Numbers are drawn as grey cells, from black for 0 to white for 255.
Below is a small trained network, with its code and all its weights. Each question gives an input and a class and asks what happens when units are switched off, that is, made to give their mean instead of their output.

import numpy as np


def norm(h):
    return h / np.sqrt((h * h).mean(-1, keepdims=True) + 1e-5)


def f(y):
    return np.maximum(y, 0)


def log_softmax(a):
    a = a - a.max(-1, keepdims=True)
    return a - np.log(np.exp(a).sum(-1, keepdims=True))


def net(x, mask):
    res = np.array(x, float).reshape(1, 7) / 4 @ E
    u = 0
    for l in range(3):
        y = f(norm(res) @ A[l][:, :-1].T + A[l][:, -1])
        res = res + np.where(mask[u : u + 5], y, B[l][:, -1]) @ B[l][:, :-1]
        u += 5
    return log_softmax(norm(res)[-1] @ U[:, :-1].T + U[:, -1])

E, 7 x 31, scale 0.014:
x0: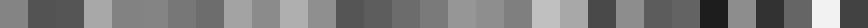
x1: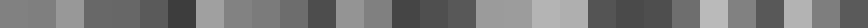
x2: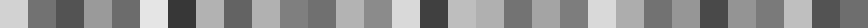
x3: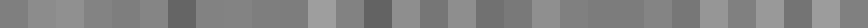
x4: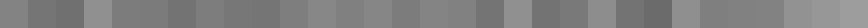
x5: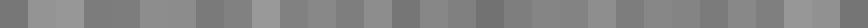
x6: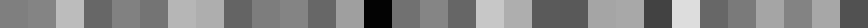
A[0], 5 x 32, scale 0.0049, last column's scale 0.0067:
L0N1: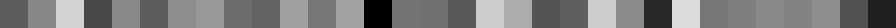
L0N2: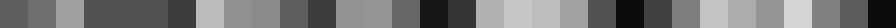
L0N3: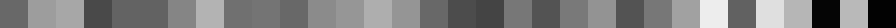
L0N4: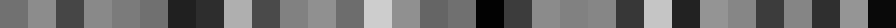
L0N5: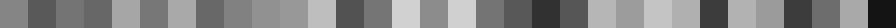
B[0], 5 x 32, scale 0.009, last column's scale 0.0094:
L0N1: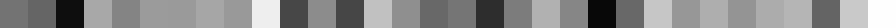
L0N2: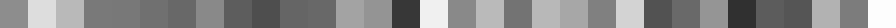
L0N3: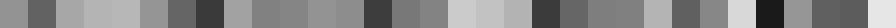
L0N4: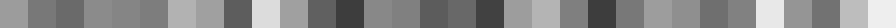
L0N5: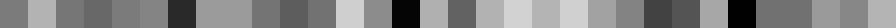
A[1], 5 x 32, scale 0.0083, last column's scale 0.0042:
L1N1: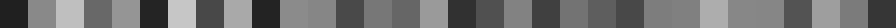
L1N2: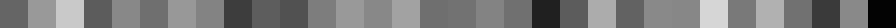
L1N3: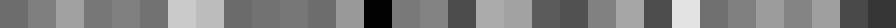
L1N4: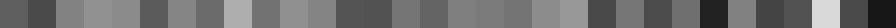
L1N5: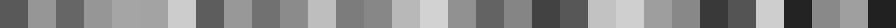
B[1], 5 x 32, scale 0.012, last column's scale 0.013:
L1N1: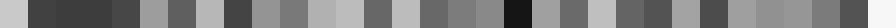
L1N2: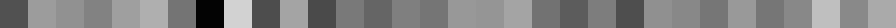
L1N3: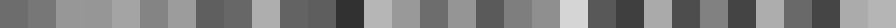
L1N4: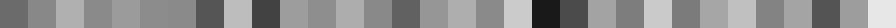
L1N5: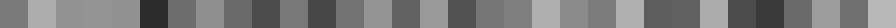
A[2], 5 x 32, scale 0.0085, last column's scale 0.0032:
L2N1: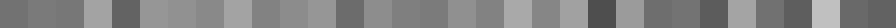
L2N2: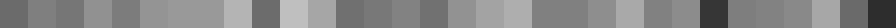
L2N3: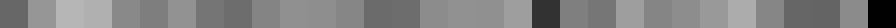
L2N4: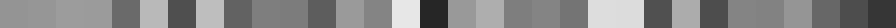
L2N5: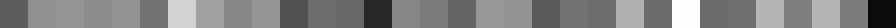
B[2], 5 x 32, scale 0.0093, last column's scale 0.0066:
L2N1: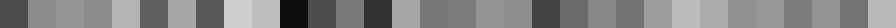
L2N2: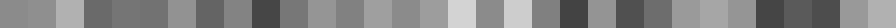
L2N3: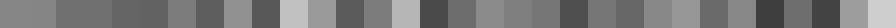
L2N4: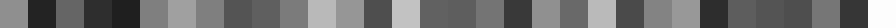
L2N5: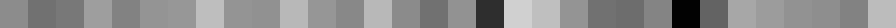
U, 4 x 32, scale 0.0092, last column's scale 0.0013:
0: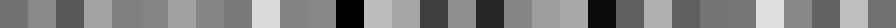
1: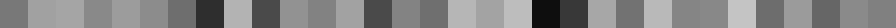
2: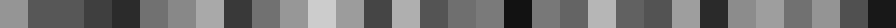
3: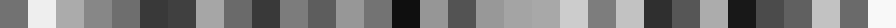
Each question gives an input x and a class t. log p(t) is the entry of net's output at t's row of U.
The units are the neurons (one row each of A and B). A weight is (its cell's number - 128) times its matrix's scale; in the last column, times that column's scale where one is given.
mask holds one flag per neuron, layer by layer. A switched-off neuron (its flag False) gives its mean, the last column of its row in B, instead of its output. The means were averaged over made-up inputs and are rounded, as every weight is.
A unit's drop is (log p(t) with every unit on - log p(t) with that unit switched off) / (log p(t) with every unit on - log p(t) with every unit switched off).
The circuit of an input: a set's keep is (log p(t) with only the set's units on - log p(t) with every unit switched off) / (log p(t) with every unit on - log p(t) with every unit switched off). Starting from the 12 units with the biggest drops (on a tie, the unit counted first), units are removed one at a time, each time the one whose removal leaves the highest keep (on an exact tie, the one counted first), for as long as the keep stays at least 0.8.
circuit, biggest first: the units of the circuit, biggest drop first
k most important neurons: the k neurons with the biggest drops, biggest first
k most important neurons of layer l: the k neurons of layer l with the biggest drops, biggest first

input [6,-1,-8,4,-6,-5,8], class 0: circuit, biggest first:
[L1N3]
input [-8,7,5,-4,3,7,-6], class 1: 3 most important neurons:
[L0N3; L0N1; L1N1]
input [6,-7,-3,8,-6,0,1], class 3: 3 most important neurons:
[L1N5; L0N3; L0N5]
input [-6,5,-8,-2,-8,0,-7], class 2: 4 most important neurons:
[L1N1; L0N1; L1N3; L1N4]
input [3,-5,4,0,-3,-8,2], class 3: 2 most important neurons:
[L1N1; L1N5]
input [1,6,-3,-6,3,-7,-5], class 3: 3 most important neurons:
[L0N2; L0N1; L1N3]
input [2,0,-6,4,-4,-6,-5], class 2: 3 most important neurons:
[L1N1; L0N1; L1N3]
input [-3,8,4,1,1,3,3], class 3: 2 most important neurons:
[L0N2; L1N1]
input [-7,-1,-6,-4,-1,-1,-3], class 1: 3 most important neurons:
[L0N3; L1N2; L2N4]
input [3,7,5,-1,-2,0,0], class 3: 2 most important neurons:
[L0N2; L1N1]
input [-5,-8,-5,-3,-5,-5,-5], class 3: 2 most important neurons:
[L1N5; L0N1]
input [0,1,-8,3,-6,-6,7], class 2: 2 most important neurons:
[L1N1; L0N4]
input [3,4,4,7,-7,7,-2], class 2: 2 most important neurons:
[L2N4; L1N5]
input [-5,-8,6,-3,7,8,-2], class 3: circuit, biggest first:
[L1N5]
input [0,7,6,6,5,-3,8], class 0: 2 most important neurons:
[L1N1; L0N1]
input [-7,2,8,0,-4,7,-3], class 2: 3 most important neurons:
[L2N4; L1N4; L1N3]
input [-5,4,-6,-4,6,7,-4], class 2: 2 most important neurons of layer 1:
[L1N1; L1N4]
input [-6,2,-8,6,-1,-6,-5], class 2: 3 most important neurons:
[L1N1; L0N1; L1N4]
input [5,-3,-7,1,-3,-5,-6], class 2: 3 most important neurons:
[L1N1; L0N1; L1N3]
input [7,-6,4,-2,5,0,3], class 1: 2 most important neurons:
[L1N4; L0N2]
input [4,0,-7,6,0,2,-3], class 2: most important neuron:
[L1N1]
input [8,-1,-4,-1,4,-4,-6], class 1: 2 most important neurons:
[L1N4; L0N1]
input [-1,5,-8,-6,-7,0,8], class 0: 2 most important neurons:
[L1N3; L0N1]
